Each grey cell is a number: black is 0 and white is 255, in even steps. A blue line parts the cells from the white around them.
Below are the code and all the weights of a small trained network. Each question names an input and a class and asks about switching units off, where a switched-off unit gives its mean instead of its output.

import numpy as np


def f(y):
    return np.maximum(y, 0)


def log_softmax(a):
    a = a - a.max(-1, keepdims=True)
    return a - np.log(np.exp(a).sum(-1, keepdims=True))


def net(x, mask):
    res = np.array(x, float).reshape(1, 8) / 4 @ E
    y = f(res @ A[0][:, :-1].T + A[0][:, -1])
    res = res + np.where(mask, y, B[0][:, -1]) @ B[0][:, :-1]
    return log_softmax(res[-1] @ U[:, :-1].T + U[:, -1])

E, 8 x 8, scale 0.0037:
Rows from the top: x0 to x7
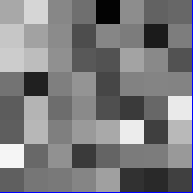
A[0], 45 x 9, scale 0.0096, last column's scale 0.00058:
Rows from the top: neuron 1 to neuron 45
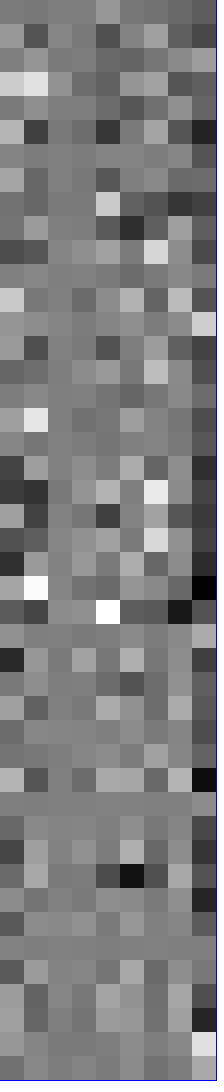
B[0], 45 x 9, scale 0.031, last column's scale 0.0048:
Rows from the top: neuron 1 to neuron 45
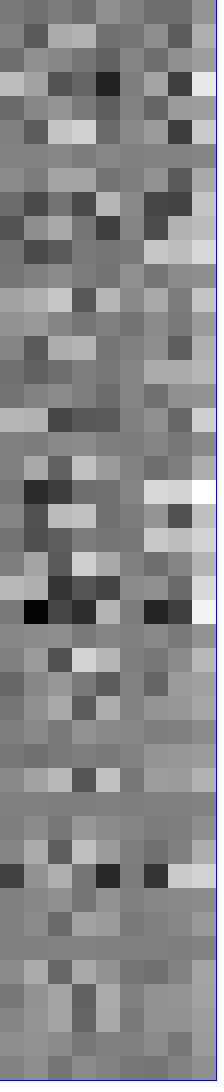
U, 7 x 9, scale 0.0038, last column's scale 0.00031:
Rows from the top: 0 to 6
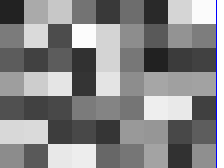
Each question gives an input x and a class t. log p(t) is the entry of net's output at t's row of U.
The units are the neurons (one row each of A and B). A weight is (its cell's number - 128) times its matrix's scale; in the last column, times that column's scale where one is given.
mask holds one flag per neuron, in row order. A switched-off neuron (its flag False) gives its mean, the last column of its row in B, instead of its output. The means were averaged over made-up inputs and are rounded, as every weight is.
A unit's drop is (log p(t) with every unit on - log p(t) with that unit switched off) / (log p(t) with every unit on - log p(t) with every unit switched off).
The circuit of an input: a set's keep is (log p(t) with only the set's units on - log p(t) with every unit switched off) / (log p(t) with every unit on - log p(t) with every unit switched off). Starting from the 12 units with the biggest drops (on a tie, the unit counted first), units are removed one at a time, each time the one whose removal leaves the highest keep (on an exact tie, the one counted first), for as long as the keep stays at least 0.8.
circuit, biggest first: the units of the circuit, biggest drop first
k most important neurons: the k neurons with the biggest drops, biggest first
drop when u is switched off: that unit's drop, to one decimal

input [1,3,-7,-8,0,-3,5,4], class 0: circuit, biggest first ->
(neuron 37; neuron 10)
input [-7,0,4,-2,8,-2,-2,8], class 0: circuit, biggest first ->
(neuron 37)
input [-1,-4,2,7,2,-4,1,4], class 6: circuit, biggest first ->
(neuron 6; neuron 22)
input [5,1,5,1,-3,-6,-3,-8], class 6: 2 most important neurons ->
(neuron 6; neuron 22)
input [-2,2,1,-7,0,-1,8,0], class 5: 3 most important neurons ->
(neuron 4; neuron 25; neuron 18)
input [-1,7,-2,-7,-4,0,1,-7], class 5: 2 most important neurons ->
(neuron 4; neuron 25)
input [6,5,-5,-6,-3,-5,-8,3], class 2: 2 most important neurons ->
(neuron 26; neuron 9)
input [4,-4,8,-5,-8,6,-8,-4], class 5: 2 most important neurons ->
(neuron 4; neuron 25)
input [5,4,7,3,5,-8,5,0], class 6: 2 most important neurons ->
(neuron 6; neuron 22)
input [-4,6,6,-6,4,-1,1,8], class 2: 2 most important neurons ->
(neuron 9; neuron 26)
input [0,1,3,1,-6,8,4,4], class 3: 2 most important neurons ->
(neuron 13; neuron 33)
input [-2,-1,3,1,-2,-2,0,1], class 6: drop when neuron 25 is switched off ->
0.1
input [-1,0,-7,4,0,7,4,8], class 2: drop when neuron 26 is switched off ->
0.1
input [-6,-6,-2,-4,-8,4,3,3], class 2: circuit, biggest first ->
(neuron 26)
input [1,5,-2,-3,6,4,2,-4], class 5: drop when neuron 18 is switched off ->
0.5
